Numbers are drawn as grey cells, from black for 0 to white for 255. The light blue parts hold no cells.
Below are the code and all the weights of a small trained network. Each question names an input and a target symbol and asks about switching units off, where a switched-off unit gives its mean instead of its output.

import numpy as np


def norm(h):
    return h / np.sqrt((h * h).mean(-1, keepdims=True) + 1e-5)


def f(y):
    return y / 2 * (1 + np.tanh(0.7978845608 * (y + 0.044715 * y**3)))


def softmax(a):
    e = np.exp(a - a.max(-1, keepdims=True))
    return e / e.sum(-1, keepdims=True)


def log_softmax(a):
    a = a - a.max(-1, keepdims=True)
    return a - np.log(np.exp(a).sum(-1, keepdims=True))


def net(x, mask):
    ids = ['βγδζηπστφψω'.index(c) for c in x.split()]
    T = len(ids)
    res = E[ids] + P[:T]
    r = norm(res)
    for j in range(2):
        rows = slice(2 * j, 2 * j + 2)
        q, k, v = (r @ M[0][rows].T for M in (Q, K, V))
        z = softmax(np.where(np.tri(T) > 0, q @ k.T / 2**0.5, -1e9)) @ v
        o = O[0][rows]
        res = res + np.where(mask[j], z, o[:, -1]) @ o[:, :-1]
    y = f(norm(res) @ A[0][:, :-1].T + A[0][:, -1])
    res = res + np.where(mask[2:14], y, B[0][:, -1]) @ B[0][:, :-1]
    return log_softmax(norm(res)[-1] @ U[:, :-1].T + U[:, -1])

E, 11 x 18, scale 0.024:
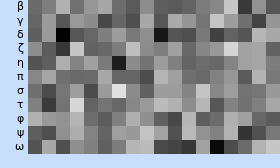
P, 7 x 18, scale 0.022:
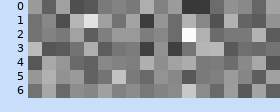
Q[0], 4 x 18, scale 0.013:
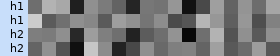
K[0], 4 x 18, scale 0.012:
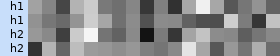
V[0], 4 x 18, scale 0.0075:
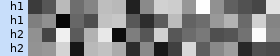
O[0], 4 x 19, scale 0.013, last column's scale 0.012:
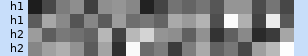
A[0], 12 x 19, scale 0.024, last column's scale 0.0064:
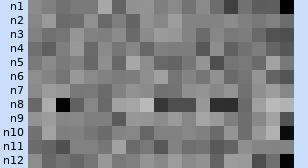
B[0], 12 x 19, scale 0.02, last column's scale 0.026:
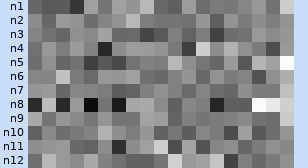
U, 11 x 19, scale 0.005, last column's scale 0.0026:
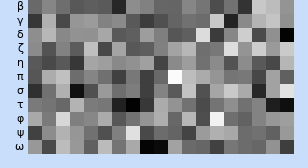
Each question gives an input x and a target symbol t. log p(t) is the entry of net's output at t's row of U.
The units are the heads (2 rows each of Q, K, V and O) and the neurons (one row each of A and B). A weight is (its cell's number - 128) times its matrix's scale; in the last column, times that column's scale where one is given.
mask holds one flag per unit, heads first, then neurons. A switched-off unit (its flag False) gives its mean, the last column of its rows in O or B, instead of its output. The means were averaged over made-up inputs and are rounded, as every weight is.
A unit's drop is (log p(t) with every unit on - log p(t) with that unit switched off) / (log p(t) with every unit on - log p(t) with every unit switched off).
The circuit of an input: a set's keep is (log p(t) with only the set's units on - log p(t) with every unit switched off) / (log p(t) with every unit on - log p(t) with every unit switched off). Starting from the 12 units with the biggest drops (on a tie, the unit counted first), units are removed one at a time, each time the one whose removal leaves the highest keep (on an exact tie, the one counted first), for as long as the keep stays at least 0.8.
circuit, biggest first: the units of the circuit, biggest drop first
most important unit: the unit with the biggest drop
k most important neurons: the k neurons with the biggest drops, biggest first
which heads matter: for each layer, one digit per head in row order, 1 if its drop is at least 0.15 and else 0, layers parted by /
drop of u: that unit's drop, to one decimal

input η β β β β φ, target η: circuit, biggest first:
h2; n1; n8
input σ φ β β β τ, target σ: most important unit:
h1
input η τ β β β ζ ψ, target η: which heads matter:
01
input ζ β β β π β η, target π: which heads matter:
11
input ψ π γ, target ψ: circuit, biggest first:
h1; n4; h2; n8
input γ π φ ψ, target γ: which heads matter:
01
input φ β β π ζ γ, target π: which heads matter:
11
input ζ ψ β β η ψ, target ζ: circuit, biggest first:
h2; n8
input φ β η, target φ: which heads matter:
10
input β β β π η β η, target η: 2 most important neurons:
n1; n8
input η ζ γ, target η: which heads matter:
01
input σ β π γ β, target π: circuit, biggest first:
h1; n12; h2
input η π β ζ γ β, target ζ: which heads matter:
11
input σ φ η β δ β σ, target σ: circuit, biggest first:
h1; h2; n11; n8
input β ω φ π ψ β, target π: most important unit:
h1
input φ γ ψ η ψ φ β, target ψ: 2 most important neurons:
n4; n8
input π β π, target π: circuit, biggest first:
h1; h2; n12
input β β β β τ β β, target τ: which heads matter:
11
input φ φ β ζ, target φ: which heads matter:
00
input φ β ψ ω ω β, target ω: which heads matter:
01
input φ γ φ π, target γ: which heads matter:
01
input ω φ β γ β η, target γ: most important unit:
h2
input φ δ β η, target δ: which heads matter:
11
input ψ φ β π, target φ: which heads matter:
00
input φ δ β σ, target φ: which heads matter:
10
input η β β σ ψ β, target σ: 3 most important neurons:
n8; n11; n5
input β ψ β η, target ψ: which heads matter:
10
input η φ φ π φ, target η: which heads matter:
01
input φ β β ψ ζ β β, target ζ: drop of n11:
0.0
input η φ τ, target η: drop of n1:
0.2
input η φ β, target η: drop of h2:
0.4
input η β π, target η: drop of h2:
0.4
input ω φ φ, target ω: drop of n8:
0.2
